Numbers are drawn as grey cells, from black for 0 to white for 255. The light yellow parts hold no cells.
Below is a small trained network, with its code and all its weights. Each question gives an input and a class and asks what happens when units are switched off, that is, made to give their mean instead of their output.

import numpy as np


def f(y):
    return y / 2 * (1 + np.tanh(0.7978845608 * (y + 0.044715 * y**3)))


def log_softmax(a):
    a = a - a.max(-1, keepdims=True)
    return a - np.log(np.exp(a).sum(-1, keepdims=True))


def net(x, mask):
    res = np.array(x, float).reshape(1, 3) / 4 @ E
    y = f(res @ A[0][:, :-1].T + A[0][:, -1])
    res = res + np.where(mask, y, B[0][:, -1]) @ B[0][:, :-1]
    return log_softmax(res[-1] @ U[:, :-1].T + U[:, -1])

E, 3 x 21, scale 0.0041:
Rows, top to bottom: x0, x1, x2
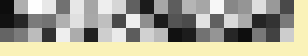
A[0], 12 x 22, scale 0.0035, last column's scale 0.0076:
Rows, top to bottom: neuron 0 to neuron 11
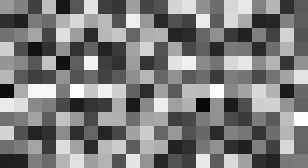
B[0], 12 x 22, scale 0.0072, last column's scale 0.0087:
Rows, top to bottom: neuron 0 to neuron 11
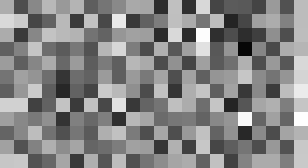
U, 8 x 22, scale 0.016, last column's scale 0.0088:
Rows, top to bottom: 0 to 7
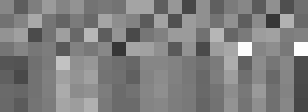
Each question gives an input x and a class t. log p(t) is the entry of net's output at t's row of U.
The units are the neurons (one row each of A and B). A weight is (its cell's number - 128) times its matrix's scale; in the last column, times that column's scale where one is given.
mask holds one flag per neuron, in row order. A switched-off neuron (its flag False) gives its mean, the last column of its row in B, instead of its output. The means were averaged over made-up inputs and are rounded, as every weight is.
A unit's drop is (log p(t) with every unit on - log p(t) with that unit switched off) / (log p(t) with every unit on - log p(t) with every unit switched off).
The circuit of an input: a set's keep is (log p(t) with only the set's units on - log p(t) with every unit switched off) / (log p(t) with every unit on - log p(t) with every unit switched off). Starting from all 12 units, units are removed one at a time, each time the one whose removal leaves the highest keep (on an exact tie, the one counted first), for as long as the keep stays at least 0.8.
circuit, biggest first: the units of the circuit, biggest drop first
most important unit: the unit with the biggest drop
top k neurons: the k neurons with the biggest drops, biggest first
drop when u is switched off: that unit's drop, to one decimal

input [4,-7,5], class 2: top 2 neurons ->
[neuron 7; neuron 4]
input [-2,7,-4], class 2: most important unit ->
neuron 1
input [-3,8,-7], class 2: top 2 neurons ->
[neuron 1; neuron 11]
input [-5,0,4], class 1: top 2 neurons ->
[neuron 3; neuron 9]
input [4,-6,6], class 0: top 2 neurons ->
[neuron 2; neuron 10]
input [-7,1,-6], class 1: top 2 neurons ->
[neuron 3; neuron 9]
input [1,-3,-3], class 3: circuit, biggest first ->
[neuron 2; neuron 1]
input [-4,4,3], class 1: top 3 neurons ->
[neuron 7; neuron 3; neuron 9]
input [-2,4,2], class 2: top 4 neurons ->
[neuron 1; neuron 11; neuron 6; neuron 4]
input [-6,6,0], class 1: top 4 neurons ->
[neuron 3; neuron 9; neuron 7; neuron 5]
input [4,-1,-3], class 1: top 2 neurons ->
[neuron 8; neuron 6]
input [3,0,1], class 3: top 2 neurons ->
[neuron 3; neuron 9]
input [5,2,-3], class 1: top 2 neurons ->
[neuron 6; neuron 8]
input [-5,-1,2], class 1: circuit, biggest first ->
[neuron 3]
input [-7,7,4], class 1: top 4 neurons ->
[neuron 3; neuron 9; neuron 7; neuron 5]
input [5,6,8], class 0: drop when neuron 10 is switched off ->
0.1
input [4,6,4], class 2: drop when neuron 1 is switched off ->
0.3
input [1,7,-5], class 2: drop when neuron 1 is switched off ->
0.5
